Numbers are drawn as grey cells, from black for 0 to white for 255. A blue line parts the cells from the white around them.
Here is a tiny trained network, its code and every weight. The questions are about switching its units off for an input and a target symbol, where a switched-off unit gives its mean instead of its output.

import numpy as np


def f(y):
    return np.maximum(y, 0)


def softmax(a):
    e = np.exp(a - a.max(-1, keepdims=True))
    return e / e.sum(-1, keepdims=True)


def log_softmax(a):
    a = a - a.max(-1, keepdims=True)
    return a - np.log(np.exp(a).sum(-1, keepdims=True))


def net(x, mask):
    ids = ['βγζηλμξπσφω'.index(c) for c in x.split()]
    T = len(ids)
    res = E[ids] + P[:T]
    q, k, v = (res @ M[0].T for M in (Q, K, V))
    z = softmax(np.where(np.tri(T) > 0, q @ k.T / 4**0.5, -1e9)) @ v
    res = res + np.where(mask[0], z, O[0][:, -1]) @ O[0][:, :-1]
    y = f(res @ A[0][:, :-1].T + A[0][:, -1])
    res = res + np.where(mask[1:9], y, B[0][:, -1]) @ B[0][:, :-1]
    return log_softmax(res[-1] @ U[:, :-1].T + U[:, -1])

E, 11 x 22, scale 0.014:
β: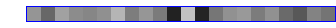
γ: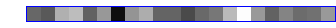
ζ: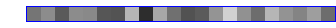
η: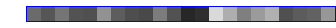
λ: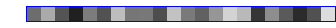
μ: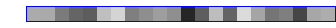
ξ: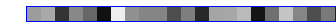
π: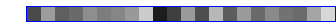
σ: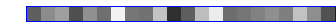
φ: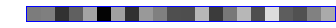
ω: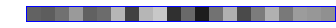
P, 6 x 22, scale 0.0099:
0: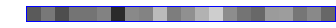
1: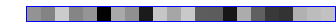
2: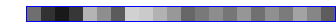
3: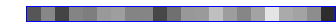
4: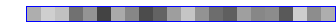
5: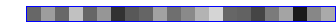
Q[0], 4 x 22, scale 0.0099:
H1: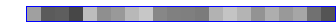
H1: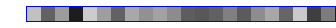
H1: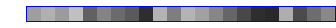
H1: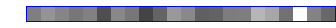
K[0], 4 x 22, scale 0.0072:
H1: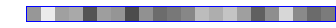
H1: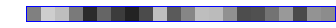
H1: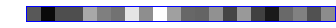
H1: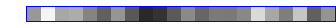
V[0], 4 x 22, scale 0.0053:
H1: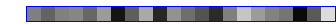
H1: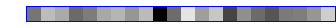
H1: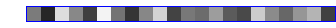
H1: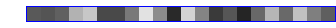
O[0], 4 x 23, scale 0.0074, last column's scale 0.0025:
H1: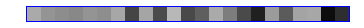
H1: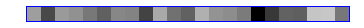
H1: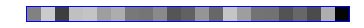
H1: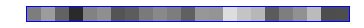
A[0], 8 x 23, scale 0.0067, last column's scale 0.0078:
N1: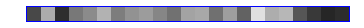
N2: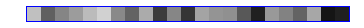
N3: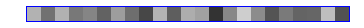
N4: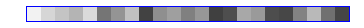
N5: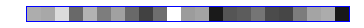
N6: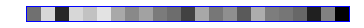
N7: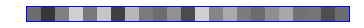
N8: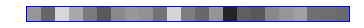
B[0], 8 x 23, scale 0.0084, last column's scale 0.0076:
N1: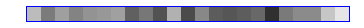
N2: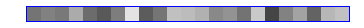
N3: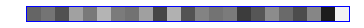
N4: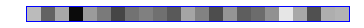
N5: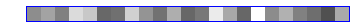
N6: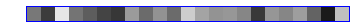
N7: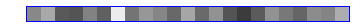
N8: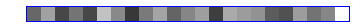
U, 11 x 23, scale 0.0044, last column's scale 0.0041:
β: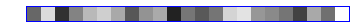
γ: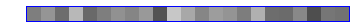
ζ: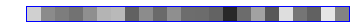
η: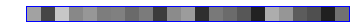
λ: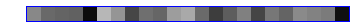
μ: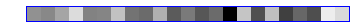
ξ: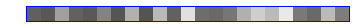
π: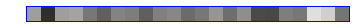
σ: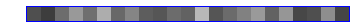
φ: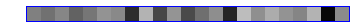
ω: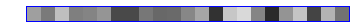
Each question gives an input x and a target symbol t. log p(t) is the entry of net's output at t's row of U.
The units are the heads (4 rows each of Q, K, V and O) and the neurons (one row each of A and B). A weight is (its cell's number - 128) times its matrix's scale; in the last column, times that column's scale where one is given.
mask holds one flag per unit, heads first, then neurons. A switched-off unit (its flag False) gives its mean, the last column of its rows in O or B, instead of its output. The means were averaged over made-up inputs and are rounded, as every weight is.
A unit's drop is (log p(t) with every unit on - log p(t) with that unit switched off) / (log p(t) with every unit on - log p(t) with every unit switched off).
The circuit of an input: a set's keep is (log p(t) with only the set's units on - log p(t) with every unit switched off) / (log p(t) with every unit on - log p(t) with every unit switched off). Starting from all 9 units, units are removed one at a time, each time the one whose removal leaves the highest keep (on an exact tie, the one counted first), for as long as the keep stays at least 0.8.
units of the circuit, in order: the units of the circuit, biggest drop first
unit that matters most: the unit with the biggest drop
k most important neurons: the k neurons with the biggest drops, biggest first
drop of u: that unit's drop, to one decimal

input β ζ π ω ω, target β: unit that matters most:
H1
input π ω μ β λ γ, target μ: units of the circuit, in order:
H1; N7
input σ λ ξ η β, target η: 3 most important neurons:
N3; N8; N4
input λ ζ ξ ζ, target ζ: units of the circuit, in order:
N1; H1
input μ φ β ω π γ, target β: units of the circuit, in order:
H1; N7
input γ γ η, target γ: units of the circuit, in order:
H1; N2
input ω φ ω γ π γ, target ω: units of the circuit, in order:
H1; N1
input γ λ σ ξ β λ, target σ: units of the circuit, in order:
H1; N3
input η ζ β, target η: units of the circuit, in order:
H1; N6
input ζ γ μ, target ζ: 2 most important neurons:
N1; N3
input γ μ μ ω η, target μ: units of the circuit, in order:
H1; N3
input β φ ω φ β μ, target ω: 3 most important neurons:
N6; N1; N3
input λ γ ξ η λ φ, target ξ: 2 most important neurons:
N1; N3
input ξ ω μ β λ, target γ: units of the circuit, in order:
N5
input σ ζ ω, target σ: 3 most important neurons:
N3; N1; N6
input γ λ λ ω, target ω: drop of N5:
0.0
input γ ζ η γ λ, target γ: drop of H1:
0.2
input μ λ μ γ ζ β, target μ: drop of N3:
0.1
